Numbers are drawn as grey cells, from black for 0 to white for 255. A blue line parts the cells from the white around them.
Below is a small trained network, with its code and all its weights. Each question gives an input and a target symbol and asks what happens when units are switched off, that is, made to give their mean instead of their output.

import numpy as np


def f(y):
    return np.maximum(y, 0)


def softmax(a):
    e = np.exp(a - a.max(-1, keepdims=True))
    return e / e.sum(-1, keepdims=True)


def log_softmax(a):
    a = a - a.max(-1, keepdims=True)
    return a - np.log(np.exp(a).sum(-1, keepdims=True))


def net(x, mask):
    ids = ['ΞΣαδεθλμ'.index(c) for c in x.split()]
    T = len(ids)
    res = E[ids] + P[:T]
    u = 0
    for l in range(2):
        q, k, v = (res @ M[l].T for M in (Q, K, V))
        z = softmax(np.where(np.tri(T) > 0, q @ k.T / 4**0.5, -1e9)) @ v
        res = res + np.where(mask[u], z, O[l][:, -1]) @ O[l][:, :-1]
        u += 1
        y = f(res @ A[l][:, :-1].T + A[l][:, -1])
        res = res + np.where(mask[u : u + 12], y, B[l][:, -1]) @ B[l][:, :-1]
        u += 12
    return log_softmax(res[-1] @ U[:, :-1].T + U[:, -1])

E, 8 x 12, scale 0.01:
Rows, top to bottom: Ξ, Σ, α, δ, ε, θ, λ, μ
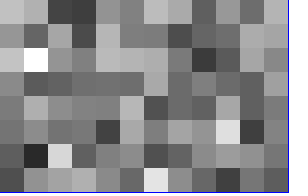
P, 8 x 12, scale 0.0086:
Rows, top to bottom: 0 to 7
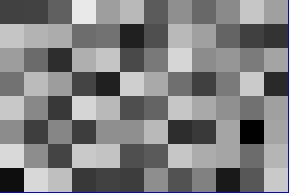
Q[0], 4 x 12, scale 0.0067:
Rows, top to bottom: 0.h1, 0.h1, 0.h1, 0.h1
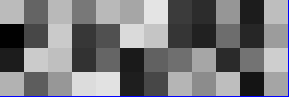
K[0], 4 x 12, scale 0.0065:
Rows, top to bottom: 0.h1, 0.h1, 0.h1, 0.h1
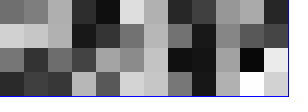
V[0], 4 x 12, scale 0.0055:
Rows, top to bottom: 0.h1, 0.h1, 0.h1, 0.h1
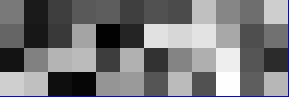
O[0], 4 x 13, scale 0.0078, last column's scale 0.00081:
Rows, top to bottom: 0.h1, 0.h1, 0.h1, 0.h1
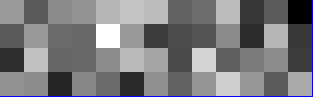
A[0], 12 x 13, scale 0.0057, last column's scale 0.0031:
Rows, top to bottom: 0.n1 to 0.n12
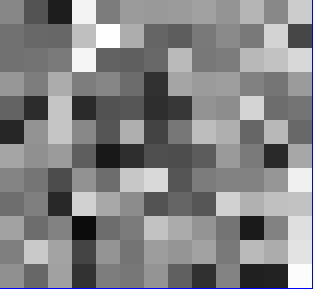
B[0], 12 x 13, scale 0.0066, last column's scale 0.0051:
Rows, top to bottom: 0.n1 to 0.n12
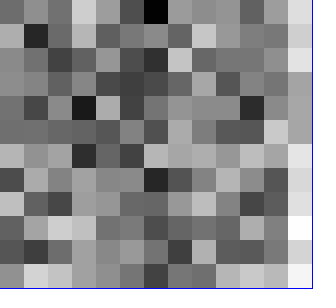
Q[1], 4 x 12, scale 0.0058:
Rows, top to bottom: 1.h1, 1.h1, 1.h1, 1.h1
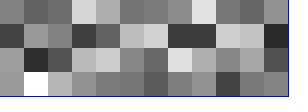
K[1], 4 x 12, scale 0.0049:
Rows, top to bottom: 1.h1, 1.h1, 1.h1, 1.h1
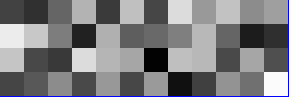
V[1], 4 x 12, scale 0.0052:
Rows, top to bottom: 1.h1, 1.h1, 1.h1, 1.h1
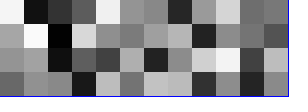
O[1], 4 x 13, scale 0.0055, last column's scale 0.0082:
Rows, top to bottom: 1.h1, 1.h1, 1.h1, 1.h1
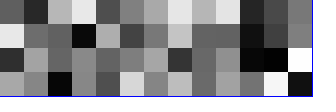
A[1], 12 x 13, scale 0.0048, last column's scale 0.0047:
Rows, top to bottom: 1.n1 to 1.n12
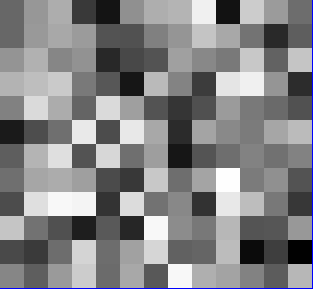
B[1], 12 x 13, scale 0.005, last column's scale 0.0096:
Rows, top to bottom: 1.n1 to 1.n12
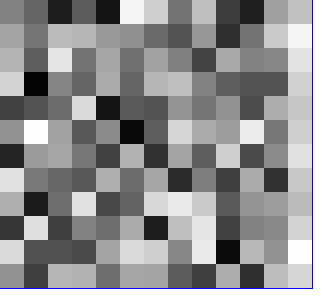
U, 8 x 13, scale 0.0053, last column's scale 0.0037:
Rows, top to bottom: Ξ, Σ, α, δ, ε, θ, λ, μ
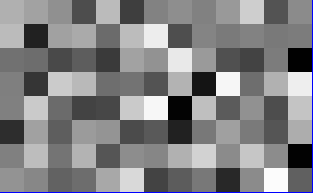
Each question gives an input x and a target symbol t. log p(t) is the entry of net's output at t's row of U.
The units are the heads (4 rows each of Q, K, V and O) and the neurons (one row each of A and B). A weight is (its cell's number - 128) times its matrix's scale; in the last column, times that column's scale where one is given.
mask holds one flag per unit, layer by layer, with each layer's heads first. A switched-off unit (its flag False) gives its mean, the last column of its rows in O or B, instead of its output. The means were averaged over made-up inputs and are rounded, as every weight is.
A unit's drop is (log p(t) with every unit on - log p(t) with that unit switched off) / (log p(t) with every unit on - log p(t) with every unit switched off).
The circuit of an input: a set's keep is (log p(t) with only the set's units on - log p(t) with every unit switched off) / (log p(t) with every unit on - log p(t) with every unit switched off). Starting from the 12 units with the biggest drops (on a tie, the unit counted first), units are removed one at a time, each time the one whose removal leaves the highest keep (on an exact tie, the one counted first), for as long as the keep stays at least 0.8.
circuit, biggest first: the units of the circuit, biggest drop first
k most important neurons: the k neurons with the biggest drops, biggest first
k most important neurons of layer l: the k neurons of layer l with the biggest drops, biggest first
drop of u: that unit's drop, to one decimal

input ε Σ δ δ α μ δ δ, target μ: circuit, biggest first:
1.h1; 0.h1
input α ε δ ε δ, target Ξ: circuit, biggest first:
0.h1; 1.h1
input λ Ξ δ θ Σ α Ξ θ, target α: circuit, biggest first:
0.h1; 1.n1; 0.n7; 1.n4
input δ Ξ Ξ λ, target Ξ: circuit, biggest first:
0.h1; 0.n7; 1.n8
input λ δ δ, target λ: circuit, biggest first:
1.h1; 0.h1; 1.n6; 0.n5
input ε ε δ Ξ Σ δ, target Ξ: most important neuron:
0.n7
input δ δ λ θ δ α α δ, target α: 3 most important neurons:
1.n1; 1.n10; 0.n3
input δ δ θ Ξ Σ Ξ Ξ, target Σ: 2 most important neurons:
0.n2; 1.n11
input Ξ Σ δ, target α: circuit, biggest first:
1.h1; 1.n10; 0.h1; 0.n9
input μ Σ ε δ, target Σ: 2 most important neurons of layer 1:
1.n4; 1.n1
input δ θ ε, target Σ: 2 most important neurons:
1.n11; 0.n2
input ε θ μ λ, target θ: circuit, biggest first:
0.h1; 1.n11
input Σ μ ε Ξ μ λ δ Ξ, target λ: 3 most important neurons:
0.n5; 1.n6; 0.n7
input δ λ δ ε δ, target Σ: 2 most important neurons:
1.n11; 0.n2
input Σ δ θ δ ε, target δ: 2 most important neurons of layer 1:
1.n11; 1.n12
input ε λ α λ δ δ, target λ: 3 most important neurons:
1.n6; 1.n9; 0.n5
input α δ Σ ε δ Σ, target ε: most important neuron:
1.n1
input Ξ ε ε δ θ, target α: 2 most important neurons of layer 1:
1.n10; 1.n11
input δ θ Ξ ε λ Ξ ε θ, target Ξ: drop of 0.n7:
0.2
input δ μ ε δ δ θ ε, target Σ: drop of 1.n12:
0.1
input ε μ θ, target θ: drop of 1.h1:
0.3
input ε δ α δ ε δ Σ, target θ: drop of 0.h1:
0.5
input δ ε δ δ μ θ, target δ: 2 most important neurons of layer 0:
0.n12; 0.n10
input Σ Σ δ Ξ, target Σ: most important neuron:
1.n4
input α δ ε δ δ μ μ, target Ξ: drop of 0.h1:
1.1
